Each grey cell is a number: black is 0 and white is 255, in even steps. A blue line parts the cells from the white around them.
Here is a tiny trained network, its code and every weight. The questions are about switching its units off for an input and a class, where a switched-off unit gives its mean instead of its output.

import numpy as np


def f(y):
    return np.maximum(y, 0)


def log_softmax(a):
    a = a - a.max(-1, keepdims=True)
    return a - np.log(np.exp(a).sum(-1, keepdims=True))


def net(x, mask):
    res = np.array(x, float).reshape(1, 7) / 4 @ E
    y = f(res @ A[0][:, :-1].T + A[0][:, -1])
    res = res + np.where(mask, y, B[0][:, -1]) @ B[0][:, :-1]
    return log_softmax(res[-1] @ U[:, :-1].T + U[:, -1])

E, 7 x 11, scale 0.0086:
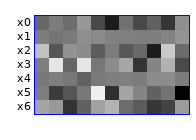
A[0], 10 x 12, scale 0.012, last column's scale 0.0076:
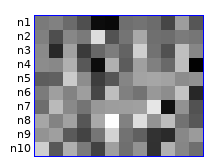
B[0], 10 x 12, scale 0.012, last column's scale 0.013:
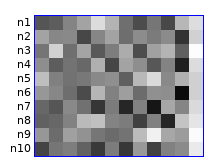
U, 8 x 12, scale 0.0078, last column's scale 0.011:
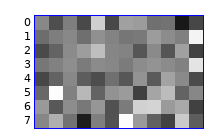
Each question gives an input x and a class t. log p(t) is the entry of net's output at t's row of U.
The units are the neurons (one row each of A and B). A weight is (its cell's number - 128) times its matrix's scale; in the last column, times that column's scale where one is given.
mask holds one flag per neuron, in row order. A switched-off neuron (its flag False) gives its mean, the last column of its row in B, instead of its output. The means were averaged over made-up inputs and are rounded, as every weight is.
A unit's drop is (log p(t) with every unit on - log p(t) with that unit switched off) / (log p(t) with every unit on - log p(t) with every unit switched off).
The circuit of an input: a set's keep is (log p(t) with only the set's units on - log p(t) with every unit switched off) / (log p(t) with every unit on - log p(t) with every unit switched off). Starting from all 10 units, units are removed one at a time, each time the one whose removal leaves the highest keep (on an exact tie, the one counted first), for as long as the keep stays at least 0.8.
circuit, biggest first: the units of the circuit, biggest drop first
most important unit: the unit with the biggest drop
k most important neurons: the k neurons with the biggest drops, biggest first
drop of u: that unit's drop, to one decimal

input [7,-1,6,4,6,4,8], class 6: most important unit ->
n9
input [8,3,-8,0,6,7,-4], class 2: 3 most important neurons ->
(n1; n4; n6)
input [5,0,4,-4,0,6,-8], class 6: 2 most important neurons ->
(n5; n4)
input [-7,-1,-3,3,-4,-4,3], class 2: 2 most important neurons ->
(n8; n3)
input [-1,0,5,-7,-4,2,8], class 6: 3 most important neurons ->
(n9; n7; n6)
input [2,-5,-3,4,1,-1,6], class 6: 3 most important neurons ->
(n9; n3; n10)
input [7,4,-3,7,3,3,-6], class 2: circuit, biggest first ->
(n3; n1)
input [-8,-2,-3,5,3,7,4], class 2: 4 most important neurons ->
(n8; n4; n6; n3)
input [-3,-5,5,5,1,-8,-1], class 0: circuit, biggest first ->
(n6; n4)
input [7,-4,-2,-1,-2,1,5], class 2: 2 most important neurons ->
(n1; n5)
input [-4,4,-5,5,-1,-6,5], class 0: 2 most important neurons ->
(n6; n3)
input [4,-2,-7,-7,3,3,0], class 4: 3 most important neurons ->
(n7; n8; n6)
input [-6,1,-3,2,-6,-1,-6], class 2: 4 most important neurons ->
(n8; n9; n3; n2)
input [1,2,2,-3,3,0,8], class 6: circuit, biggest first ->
(n9)
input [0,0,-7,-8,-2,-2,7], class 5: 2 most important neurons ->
(n3; n10)
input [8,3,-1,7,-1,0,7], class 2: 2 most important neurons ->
(n1; n3)
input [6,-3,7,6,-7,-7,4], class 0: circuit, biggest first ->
(n6; n4)
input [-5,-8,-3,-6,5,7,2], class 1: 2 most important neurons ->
(n4; n6)
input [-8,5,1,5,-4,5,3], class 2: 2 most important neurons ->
(n8; n3)
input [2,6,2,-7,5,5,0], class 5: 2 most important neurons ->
(n3; n4)
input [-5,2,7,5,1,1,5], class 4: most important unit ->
n10
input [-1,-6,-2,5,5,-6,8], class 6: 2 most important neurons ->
(n9; n3)
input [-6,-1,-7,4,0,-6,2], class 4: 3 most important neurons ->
(n7; n1; n3)
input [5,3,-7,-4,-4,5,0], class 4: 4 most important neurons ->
(n7; n4; n6; n8)
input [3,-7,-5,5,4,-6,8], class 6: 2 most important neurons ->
(n9; n3)
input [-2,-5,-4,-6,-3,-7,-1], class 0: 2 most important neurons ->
(n4; n6)
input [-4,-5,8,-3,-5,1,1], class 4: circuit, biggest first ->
(n10)
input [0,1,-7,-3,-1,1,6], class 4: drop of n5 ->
0.1
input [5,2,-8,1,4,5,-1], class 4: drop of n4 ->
0.2
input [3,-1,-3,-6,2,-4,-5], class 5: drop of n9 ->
0.3
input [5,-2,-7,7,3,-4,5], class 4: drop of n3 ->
0.4
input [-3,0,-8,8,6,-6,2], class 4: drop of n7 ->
1.3
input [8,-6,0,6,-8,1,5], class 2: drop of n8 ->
-0.1
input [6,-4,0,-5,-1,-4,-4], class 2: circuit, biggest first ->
(n1)
